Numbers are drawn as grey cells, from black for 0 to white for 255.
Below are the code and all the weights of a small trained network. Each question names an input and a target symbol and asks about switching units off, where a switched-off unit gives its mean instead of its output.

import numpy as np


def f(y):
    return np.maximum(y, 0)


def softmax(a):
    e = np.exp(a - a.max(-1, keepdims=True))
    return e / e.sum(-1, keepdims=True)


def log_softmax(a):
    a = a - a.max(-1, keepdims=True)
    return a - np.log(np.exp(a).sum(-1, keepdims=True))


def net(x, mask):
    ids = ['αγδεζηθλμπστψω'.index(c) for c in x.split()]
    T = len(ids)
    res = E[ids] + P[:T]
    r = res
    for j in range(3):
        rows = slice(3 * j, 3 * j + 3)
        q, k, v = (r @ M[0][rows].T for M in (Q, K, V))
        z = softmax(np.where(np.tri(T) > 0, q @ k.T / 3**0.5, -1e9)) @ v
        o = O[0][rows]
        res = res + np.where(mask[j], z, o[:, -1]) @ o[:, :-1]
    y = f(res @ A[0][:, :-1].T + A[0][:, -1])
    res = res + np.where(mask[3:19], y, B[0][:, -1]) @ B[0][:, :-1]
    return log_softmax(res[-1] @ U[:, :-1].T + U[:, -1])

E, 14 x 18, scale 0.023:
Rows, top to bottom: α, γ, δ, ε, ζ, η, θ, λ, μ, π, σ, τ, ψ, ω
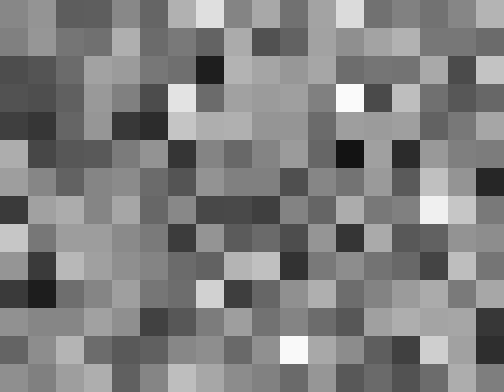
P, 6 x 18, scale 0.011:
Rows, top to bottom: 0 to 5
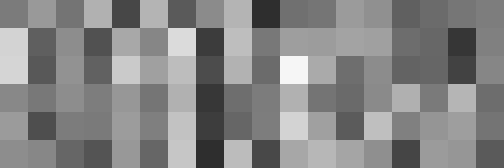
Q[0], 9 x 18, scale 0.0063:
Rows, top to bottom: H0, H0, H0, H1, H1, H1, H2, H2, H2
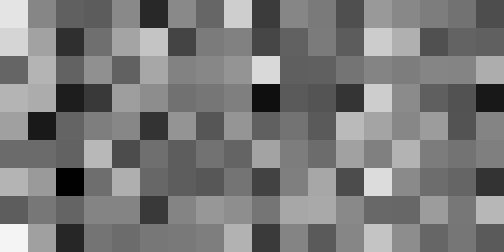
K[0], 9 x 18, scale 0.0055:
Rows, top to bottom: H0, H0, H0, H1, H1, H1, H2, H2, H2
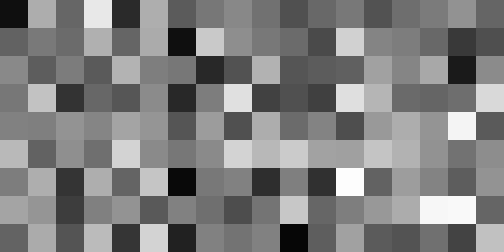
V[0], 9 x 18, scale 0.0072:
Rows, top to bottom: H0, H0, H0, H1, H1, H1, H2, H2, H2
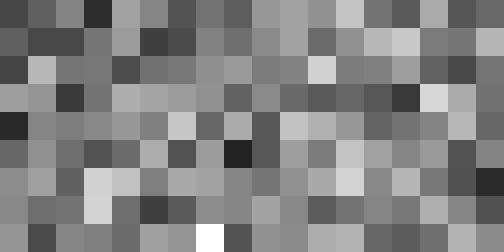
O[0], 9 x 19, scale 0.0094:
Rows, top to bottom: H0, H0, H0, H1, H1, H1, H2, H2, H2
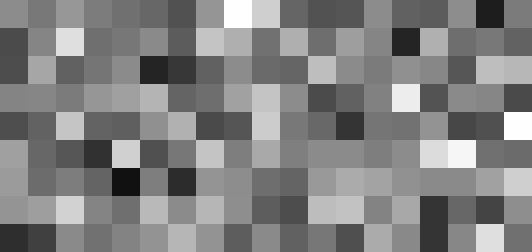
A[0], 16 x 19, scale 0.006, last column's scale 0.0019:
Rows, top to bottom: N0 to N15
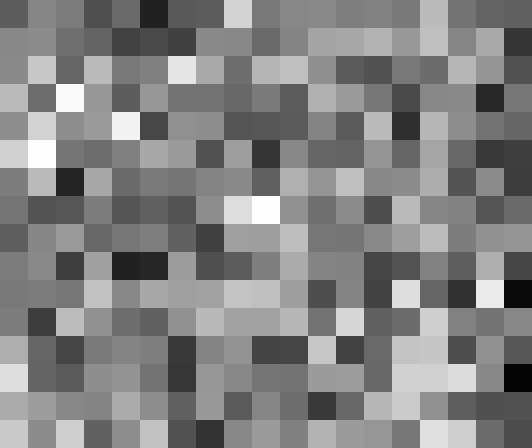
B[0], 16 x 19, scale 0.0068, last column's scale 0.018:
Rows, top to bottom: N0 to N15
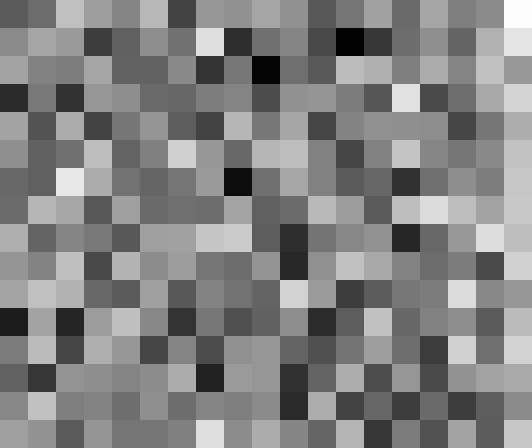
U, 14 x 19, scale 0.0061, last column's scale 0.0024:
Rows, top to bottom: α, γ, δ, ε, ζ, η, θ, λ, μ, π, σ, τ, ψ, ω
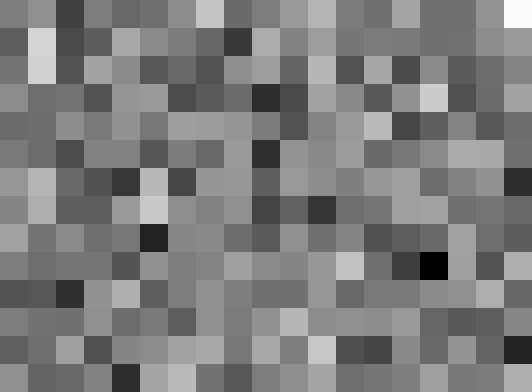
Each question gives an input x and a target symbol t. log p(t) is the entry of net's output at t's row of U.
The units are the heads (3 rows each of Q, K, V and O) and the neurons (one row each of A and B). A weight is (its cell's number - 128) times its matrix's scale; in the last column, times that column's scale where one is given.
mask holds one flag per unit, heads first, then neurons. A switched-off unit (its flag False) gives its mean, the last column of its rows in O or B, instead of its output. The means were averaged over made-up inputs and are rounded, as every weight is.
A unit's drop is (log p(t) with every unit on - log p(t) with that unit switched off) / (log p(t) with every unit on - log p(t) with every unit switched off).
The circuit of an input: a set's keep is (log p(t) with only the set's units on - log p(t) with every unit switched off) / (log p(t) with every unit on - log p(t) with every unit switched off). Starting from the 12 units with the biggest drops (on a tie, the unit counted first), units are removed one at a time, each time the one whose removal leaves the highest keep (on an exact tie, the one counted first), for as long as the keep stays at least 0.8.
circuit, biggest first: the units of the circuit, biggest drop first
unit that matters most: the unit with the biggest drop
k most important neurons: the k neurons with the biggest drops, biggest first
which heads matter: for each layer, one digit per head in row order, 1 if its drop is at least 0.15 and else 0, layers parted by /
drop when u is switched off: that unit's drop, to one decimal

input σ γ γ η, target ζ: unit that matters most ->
H2
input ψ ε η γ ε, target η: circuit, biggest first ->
(H1; N7; N1)
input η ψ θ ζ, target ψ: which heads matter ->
111
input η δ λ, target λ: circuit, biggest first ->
(H0; H1)
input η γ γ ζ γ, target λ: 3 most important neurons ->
(N4; N6; N2)
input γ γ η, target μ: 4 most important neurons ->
(N12; N1; N15; N6)
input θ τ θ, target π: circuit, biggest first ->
(H1; N13; H2; N1)
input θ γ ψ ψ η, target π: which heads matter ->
011
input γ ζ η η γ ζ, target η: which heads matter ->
011
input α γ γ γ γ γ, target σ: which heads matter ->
011
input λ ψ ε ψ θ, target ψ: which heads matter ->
110
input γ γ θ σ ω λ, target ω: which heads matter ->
100
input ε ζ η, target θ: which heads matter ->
101
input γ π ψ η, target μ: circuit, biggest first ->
(H2; H1; N12; N15)
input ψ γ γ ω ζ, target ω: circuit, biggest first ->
(H0; H1)
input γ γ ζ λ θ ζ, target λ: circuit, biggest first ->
(H0; H1; N11; N7)
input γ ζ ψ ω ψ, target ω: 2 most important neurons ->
(N2; N12)
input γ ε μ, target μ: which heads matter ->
111
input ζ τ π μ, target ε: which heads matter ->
110
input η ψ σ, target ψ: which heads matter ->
111
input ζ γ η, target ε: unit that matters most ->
H0
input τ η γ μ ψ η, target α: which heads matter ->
001
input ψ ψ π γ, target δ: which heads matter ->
100
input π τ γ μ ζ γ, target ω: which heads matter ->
100
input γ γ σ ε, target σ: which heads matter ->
110
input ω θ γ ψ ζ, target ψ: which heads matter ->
011
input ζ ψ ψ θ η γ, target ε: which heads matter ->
111
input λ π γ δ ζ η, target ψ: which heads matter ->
110
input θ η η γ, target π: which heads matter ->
011
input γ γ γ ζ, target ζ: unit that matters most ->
N9
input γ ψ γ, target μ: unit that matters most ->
H2
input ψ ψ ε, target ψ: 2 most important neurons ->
(N7; N10)
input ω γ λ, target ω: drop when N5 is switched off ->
0.2
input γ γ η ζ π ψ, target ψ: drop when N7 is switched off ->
0.3
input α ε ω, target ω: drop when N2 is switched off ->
0.1
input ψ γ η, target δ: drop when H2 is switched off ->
0.0
